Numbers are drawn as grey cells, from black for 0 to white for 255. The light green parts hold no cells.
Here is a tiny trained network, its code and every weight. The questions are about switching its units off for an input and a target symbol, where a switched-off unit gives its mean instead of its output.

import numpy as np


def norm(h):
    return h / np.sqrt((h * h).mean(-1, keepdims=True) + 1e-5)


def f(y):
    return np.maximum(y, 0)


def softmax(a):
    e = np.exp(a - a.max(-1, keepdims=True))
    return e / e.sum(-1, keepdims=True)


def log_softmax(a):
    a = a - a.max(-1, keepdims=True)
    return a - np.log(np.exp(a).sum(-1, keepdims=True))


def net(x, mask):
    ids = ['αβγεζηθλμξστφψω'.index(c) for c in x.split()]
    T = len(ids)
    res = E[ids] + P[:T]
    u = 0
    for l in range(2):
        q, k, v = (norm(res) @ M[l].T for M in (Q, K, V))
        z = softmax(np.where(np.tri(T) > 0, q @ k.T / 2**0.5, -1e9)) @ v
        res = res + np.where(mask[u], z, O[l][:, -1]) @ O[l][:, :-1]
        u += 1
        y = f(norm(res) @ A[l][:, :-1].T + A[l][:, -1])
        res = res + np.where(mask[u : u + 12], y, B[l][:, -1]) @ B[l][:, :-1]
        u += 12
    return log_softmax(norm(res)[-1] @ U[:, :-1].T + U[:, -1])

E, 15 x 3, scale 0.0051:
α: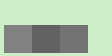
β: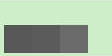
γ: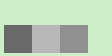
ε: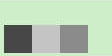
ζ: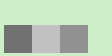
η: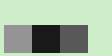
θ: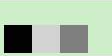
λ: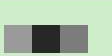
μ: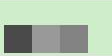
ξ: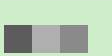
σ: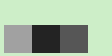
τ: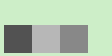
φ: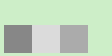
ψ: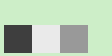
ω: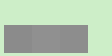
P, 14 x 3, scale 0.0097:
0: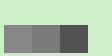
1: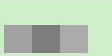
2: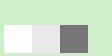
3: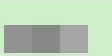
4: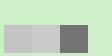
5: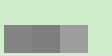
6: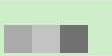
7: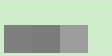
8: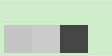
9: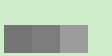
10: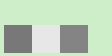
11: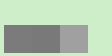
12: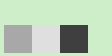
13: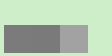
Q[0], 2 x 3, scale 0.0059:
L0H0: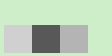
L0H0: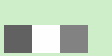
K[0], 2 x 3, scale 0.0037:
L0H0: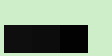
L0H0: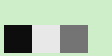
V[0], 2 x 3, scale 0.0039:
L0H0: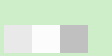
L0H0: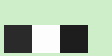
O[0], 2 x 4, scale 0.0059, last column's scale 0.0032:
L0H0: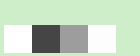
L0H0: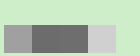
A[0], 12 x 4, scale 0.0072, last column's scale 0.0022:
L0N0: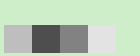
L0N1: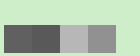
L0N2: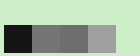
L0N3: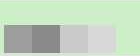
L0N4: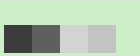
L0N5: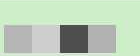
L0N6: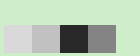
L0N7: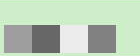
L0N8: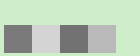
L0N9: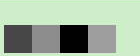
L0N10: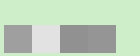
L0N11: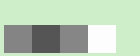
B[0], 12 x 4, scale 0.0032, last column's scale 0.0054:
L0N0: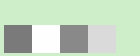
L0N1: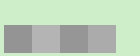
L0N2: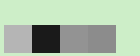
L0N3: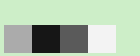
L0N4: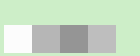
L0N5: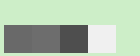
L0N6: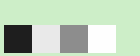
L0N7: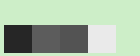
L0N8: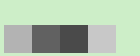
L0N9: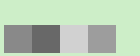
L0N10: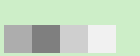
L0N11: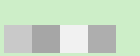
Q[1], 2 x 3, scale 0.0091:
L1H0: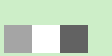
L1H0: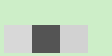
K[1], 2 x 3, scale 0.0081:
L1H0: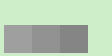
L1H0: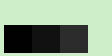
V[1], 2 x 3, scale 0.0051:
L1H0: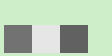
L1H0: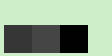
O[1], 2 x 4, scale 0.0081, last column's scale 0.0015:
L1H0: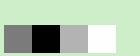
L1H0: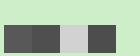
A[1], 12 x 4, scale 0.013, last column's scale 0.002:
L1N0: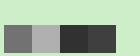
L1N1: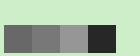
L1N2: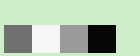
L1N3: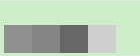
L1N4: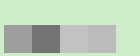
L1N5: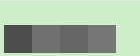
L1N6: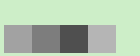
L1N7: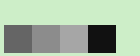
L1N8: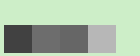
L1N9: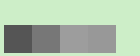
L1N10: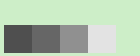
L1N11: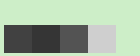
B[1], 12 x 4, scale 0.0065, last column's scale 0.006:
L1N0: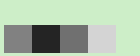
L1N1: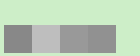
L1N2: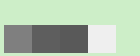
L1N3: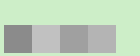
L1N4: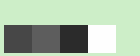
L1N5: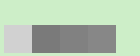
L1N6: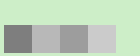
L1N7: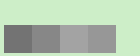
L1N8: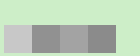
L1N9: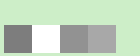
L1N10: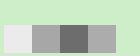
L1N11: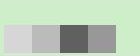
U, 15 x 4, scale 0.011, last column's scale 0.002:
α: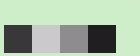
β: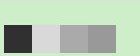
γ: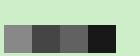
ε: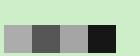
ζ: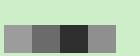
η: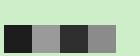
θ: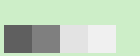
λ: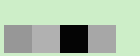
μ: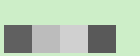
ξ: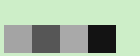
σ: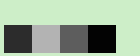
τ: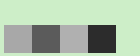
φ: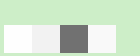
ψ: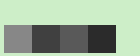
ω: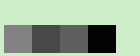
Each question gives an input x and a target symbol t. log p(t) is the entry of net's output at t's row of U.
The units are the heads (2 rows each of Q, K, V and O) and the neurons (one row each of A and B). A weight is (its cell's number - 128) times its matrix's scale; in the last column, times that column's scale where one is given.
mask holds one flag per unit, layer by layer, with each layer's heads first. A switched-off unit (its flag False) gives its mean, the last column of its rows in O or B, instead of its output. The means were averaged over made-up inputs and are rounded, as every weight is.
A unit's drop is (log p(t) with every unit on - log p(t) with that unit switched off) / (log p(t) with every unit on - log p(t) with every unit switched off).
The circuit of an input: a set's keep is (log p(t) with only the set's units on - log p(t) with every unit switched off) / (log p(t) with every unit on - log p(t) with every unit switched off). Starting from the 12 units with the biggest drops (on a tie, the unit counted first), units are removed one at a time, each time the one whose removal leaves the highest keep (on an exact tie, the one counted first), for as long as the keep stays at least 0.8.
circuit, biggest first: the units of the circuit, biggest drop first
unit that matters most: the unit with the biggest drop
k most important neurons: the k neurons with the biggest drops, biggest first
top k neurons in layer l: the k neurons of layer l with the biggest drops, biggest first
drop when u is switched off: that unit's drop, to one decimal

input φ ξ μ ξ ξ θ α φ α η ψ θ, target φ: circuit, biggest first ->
[L1H0 L1N4]
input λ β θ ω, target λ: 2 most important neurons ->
[L0N9 L0N2]
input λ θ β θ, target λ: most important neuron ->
[L0N9]
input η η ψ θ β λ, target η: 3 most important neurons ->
[L0N9 L1N4 L0N2]
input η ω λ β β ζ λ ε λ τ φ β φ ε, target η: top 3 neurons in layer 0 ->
[L0N9 L0N2 L0N6]
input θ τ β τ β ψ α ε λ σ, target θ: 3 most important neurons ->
[L0N11 L0N0 L0N2]
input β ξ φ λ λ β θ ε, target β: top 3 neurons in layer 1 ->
[L1N4 L1N9 L1N0]
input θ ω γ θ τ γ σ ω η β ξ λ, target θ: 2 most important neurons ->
[L0N0 L0N2]
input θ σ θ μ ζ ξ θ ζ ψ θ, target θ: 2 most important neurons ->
[L0N4 L0N2]
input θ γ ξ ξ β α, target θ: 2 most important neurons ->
[L0N0 L0N2]
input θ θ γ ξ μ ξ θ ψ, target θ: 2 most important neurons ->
[L0N2 L0N3]
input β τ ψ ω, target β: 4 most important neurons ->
[L0N2 L0N10 L0N9 L1N4]
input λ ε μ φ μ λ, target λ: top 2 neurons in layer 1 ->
[L1N2 L1N0]
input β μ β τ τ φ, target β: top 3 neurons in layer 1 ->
[L1N0 L1N4 L1N9]
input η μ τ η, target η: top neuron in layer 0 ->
[L0N9]
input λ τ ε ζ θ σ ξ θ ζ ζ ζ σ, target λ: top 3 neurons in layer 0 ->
[L0N9 L0N2 L0N7]
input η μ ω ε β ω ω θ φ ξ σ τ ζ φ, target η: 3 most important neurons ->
[L1N4 L0N9 L0N2]
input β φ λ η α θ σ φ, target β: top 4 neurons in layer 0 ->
[L0N2 L0N10 L0N9 L0N7]
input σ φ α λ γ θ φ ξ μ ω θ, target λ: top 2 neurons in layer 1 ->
[L1N2 L1N0]
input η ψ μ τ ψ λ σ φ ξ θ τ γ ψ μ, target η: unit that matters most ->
L0H0
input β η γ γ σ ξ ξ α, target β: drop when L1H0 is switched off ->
0.8
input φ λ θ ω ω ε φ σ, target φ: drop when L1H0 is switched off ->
1.9
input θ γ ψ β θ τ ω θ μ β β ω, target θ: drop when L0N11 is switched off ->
0.1
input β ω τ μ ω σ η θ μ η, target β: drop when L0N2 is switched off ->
0.2
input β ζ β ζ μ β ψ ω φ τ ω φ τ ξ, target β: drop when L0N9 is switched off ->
0.3
